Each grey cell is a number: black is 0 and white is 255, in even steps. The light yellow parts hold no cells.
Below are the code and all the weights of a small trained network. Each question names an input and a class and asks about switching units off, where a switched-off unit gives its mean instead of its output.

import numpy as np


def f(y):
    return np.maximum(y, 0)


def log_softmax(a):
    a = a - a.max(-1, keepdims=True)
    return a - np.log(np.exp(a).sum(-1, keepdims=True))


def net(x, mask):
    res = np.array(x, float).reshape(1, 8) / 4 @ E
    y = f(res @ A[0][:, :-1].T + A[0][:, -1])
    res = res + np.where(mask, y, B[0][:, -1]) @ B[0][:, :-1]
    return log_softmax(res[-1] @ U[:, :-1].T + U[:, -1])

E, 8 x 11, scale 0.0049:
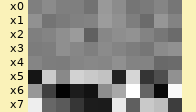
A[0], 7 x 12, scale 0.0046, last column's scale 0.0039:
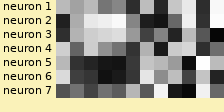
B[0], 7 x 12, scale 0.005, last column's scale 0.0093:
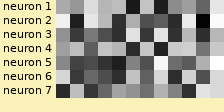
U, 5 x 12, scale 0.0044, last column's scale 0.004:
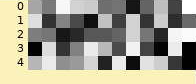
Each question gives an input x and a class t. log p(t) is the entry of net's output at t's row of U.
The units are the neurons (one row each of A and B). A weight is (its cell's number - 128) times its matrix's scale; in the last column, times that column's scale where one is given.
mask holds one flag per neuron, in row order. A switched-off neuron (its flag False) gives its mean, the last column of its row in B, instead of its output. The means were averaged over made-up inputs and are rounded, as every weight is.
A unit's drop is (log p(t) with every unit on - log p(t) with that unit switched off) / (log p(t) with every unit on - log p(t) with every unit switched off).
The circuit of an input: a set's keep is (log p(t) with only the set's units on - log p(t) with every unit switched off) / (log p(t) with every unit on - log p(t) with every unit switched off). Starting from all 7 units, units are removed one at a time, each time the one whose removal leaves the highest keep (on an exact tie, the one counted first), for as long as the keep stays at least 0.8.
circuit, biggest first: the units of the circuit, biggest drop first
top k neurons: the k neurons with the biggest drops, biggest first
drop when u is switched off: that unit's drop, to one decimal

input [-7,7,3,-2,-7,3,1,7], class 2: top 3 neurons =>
(neuron 2; neuron 3; neuron 5)
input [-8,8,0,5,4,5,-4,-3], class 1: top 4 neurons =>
(neuron 3; neuron 1; neuron 2; neuron 4)
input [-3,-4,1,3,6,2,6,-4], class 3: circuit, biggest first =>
(neuron 7; neuron 2)
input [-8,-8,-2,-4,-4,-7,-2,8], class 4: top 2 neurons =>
(neuron 4; neuron 1)
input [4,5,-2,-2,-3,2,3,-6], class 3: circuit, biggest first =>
(neuron 7; neuron 6)
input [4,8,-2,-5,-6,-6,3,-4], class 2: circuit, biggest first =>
(neuron 2)
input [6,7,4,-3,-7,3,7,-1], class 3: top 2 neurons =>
(neuron 7; neuron 2)
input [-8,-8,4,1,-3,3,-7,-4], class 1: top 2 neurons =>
(neuron 3; neuron 2)
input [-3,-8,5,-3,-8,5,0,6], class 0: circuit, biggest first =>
(neuron 5; neuron 6)
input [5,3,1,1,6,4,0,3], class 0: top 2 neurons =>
(neuron 5; neuron 6)
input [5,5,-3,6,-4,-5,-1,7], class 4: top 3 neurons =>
(neuron 4; neuron 1; neuron 2)
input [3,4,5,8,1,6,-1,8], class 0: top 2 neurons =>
(neuron 5; neuron 7)
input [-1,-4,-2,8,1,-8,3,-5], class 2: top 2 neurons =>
(neuron 2; neuron 3)
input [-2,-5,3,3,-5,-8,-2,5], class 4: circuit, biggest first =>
(neuron 4)
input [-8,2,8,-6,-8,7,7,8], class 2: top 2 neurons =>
(neuron 2; neuron 7)
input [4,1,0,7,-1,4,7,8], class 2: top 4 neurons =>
(neuron 2; neuron 7; neuron 3; neuron 5)
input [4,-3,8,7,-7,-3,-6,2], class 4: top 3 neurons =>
(neuron 4; neuron 1; neuron 6)
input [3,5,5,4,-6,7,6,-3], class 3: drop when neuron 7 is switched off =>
0.2
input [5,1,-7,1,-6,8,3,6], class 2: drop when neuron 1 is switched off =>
0.0
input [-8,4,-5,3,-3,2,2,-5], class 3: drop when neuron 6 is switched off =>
0.1
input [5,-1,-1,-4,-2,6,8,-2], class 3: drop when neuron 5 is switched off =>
-0.1
